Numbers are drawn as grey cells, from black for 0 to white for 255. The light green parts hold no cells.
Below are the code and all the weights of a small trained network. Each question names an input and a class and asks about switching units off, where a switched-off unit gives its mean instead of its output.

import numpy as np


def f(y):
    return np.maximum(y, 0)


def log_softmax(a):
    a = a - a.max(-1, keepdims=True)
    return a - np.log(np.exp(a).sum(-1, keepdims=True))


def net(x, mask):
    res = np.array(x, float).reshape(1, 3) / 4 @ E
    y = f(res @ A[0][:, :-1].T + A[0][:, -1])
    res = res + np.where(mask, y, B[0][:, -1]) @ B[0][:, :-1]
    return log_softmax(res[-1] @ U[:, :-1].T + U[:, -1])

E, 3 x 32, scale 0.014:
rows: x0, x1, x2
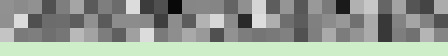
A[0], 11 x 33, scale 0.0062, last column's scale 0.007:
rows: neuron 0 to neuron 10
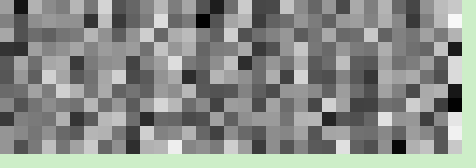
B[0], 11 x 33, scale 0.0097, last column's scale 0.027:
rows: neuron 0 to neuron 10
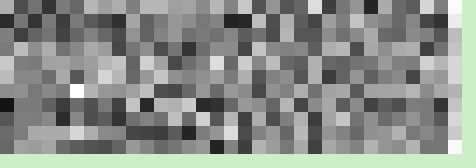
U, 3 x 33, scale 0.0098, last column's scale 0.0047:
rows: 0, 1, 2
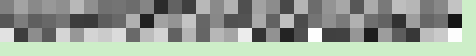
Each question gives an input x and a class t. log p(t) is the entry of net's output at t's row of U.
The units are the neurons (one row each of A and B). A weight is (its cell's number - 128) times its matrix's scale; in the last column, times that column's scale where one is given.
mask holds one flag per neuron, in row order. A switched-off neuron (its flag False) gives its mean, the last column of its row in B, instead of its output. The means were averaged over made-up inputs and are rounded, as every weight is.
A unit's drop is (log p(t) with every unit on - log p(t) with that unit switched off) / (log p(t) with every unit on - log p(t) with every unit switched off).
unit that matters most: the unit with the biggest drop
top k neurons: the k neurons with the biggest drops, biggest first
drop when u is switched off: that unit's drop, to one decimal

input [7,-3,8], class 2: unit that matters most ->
neuron 0
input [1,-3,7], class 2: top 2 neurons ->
neuron 0; neuron 8
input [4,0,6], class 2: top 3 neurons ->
neuron 1; neuron 10; neuron 8
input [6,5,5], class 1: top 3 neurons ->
neuron 9; neuron 0; neuron 6
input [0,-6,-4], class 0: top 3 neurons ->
neuron 3; neuron 6; neuron 7
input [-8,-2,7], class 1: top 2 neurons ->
neuron 7; neuron 2
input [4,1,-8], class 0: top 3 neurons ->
neuron 7; neuron 1; neuron 8
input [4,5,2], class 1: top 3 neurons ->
neuron 0; neuron 9; neuron 6
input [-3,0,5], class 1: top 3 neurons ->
neuron 7; neuron 6; neuron 3
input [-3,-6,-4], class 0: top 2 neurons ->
neuron 3; neuron 6
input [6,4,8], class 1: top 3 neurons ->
neuron 9; neuron 2; neuron 0
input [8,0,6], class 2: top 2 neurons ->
neuron 1; neuron 10
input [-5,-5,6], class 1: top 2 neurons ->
neuron 7; neuron 1
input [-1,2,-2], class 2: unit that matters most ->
neuron 1
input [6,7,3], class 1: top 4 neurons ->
neuron 9; neuron 0; neuron 6; neuron 3
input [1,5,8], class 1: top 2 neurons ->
neuron 2; neuron 6
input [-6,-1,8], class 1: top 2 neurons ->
neuron 7; neuron 2
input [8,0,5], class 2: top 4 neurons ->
neuron 1; neuron 10; neuron 8; neuron 7
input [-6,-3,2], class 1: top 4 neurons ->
neuron 7; neuron 10; neuron 1; neuron 8
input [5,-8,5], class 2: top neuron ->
neuron 0
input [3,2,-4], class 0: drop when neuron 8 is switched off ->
0.2
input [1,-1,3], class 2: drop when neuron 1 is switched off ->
0.7
